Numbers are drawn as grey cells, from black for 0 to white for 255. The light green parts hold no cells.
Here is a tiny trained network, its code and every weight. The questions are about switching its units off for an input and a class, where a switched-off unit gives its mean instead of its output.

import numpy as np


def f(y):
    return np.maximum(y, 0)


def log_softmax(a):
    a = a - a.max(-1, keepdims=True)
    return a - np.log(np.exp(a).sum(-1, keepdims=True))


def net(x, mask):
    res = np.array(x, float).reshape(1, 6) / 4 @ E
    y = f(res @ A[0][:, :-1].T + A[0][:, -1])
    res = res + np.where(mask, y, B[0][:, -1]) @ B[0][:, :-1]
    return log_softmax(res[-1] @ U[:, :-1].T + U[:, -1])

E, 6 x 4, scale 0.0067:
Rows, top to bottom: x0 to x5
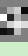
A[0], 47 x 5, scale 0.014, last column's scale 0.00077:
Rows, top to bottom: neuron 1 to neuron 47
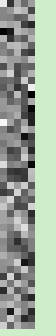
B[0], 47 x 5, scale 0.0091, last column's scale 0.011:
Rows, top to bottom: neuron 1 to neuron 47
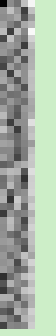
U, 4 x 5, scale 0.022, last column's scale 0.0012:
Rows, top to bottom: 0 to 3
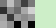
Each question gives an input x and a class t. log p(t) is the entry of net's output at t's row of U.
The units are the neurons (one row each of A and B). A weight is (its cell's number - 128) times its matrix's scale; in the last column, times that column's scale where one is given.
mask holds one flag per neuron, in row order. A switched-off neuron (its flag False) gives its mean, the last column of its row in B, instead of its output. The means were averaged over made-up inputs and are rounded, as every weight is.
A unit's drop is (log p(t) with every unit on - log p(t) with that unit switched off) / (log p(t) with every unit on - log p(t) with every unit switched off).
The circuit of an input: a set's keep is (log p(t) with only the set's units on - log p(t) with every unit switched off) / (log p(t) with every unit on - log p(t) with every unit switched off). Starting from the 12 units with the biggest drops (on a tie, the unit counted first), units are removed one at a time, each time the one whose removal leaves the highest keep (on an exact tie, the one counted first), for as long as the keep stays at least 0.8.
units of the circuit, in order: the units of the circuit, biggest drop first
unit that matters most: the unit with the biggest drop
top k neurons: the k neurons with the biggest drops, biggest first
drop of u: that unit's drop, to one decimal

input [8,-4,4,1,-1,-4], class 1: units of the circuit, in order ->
neuron 1
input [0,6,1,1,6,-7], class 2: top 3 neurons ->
neuron 5; neuron 45; neuron 28
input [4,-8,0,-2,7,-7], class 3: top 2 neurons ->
neuron 19; neuron 12
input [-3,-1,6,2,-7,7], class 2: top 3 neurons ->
neuron 18; neuron 29; neuron 11
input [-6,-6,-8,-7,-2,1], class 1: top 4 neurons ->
neuron 40; neuron 42; neuron 10; neuron 2
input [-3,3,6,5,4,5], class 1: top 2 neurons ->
neuron 1; neuron 45
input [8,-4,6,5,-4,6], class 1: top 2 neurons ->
neuron 1; neuron 24
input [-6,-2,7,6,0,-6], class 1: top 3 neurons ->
neuron 1; neuron 25; neuron 47
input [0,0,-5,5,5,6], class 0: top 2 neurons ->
neuron 1; neuron 27
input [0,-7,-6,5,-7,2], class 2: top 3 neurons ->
neuron 29; neuron 11; neuron 1
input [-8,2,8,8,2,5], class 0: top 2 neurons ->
neuron 32; neuron 2
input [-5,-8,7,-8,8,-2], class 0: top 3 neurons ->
neuron 25; neuron 6; neuron 26
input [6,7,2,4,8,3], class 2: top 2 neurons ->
neuron 5; neuron 45
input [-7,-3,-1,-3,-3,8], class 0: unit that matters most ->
neuron 5
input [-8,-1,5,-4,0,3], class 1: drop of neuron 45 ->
0.1
